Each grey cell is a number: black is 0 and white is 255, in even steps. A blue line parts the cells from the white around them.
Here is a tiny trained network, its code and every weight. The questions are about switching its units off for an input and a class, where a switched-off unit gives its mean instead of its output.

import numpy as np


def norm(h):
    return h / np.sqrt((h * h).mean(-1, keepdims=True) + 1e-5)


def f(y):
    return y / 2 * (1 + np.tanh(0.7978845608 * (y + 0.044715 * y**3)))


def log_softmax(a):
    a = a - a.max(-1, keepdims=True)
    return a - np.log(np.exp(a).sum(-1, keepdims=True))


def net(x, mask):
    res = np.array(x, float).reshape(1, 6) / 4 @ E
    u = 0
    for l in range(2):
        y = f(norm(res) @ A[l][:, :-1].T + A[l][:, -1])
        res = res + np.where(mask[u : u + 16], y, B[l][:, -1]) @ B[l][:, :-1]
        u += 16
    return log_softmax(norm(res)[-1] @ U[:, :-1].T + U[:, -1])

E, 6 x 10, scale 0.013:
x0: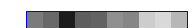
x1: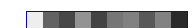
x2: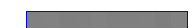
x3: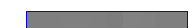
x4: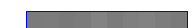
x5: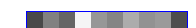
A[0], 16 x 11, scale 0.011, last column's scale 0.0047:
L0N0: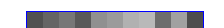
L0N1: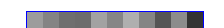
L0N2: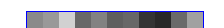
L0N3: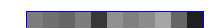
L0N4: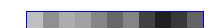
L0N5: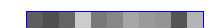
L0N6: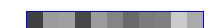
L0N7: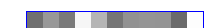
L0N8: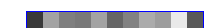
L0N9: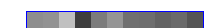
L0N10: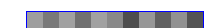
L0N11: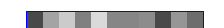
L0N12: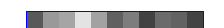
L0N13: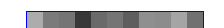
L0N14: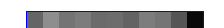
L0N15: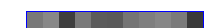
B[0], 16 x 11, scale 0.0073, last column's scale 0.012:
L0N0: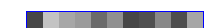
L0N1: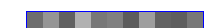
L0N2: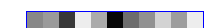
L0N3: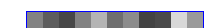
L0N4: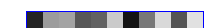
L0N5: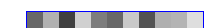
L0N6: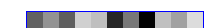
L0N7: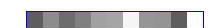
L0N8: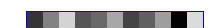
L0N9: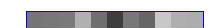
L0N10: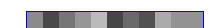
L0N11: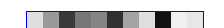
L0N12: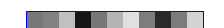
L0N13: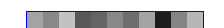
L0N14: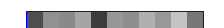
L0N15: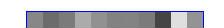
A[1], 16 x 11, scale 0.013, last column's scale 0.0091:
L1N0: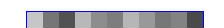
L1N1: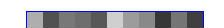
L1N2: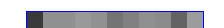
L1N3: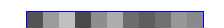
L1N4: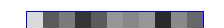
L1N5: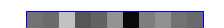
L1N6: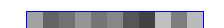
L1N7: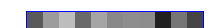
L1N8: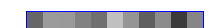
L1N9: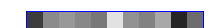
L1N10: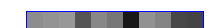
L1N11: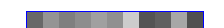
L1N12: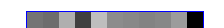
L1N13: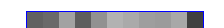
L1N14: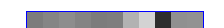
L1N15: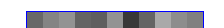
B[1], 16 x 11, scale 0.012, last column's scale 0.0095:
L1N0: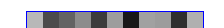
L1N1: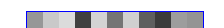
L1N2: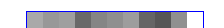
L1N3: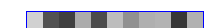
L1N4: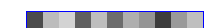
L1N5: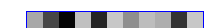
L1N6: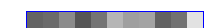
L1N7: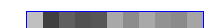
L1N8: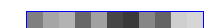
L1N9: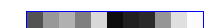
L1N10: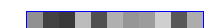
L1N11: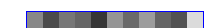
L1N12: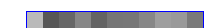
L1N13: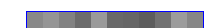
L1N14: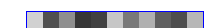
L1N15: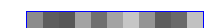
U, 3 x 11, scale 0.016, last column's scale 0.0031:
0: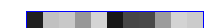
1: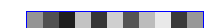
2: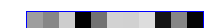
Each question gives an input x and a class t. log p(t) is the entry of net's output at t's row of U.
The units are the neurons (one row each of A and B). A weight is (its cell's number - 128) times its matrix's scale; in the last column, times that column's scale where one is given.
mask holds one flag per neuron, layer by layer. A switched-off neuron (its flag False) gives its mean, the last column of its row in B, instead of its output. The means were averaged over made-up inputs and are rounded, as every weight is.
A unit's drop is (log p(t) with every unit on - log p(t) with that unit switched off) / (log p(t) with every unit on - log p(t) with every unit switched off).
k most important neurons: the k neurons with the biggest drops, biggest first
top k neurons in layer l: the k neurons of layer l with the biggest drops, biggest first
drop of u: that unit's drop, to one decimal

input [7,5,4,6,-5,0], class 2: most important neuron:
(L0N2)
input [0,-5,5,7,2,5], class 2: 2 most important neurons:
(L0N11; L0N4)
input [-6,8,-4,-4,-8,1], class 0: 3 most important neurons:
(L1N9; L1N8; L0N2)
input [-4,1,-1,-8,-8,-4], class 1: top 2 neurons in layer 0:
(L0N4; L0N5)
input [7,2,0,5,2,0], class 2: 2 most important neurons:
(L0N2; L0N6)
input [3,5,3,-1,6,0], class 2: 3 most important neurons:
(L0N2; L0N6; L1N4)
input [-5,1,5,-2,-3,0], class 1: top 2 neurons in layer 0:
(L0N5; L0N6)
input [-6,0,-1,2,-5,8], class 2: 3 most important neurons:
(L0N12; L1N14; L0N8)
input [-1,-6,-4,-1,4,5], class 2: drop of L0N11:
1.1
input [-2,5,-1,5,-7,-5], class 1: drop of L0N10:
0.0
